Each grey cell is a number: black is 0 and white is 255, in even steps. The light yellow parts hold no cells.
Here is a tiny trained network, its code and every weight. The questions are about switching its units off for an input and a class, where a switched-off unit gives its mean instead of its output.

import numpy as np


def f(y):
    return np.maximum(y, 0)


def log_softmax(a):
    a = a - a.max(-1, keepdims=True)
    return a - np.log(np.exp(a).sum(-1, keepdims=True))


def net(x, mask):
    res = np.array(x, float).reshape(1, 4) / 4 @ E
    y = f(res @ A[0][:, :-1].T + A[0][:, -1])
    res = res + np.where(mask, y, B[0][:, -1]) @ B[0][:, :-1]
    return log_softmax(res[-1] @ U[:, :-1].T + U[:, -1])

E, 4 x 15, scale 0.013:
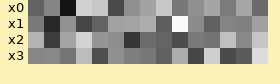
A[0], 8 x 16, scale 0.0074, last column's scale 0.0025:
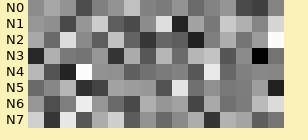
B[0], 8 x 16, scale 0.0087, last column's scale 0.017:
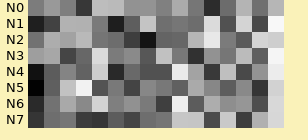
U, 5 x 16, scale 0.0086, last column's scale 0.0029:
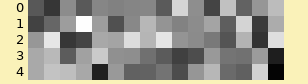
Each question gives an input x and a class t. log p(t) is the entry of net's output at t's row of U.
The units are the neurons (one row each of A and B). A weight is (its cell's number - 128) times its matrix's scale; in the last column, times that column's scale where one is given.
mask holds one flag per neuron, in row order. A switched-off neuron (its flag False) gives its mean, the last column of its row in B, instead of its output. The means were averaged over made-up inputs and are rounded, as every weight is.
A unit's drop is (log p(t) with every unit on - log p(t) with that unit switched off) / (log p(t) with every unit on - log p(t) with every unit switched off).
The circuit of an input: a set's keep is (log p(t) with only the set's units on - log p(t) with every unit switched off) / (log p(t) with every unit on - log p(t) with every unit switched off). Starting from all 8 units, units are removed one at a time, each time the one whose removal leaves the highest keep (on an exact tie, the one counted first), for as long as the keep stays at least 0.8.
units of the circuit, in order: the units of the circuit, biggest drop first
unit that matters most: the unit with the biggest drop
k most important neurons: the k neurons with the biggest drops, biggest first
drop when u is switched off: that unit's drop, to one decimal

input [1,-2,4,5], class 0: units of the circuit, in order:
[N4]
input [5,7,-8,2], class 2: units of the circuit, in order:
[N1; N4]
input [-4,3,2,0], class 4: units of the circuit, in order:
[N4; N2]
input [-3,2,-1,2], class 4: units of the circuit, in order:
[N1; N4; N6]
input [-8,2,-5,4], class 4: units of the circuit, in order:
[N2; N4]
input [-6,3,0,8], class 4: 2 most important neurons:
[N2; N1]
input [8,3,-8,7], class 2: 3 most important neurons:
[N1; N3; N2]
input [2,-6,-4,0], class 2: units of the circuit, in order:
[N3; N5]
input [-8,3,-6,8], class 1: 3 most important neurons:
[N5; N7; N0]
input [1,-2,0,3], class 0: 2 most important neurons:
[N1; N5]
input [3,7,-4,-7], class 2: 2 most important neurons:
[N4; N3]
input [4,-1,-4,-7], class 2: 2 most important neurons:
[N3; N5]
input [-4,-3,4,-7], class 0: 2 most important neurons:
[N7; N5]
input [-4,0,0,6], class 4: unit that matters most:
N1
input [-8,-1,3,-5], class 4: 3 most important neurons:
[N2; N4; N6]
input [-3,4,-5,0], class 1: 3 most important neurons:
[N5; N4; N7]
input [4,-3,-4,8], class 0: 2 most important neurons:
[N4; N1]
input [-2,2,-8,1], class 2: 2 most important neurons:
[N1; N0]
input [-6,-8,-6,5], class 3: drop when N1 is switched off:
0.1
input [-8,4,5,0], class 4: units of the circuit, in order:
[N2]
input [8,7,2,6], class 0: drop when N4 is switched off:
0.1
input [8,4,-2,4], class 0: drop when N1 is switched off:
0.4
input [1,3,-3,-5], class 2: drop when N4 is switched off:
0.2
